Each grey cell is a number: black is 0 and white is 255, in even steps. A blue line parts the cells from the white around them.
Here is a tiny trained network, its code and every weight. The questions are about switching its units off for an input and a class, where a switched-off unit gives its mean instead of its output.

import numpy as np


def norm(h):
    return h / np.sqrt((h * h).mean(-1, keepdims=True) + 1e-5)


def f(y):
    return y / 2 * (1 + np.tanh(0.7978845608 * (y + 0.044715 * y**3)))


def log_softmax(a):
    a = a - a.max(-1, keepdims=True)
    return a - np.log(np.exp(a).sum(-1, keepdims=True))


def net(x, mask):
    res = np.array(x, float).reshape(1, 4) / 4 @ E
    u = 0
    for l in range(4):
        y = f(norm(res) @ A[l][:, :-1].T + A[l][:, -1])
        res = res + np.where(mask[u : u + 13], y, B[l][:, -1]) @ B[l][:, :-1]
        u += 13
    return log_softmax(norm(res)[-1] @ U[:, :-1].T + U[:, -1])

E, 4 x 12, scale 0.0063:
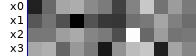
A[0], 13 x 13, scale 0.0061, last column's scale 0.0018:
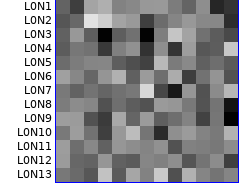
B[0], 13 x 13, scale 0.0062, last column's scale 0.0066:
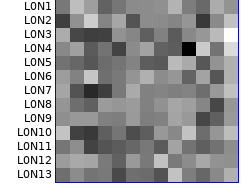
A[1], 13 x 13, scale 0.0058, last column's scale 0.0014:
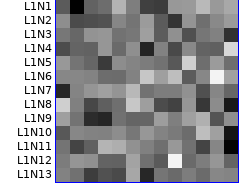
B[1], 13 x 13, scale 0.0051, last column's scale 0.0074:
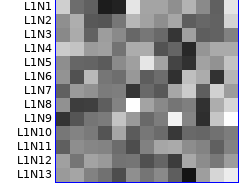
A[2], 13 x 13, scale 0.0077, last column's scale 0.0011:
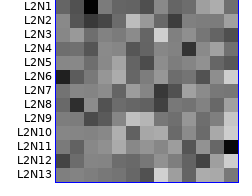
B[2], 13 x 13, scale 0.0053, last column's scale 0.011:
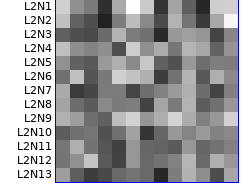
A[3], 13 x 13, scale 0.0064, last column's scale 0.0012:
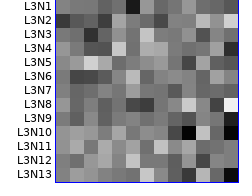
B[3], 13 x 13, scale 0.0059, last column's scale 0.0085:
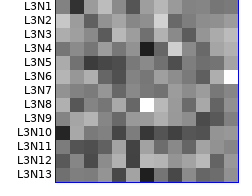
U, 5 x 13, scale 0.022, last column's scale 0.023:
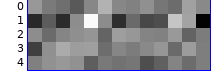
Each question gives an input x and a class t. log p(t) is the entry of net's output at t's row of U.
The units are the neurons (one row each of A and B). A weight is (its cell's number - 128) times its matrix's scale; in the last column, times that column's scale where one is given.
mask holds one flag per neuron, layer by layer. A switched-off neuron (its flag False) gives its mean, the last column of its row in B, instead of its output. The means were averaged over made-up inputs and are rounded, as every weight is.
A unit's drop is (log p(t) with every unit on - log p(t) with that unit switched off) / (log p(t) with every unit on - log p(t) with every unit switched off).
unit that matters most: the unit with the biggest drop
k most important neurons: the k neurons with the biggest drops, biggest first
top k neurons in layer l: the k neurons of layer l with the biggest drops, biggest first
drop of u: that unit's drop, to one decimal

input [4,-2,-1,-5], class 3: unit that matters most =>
L0N2
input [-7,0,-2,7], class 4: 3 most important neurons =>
[L0N3; L0N6; L0N10]
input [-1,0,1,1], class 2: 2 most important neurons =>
[L0N3; L0N7]
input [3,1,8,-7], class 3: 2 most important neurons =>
[L0N2; L1N7]
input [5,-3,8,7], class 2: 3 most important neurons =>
[L1N9; L3N8; L2N13]
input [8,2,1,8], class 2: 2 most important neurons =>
[L2N2; L1N8]
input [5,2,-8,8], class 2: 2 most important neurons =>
[L0N4; L1N13]
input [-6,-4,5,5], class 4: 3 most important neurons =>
[L1N9; L0N10; L0N3]
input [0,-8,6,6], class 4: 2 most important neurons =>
[L1N9; L2N9]
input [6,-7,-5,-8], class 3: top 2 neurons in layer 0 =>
[L0N2; L0N3]
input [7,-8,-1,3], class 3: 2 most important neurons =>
[L0N2; L0N4]
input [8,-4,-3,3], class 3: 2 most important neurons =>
[L0N2; L0N4]
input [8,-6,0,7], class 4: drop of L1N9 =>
0.5
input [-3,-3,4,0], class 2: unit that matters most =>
L0N3
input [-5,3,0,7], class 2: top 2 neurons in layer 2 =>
[L2N1; L2N2]
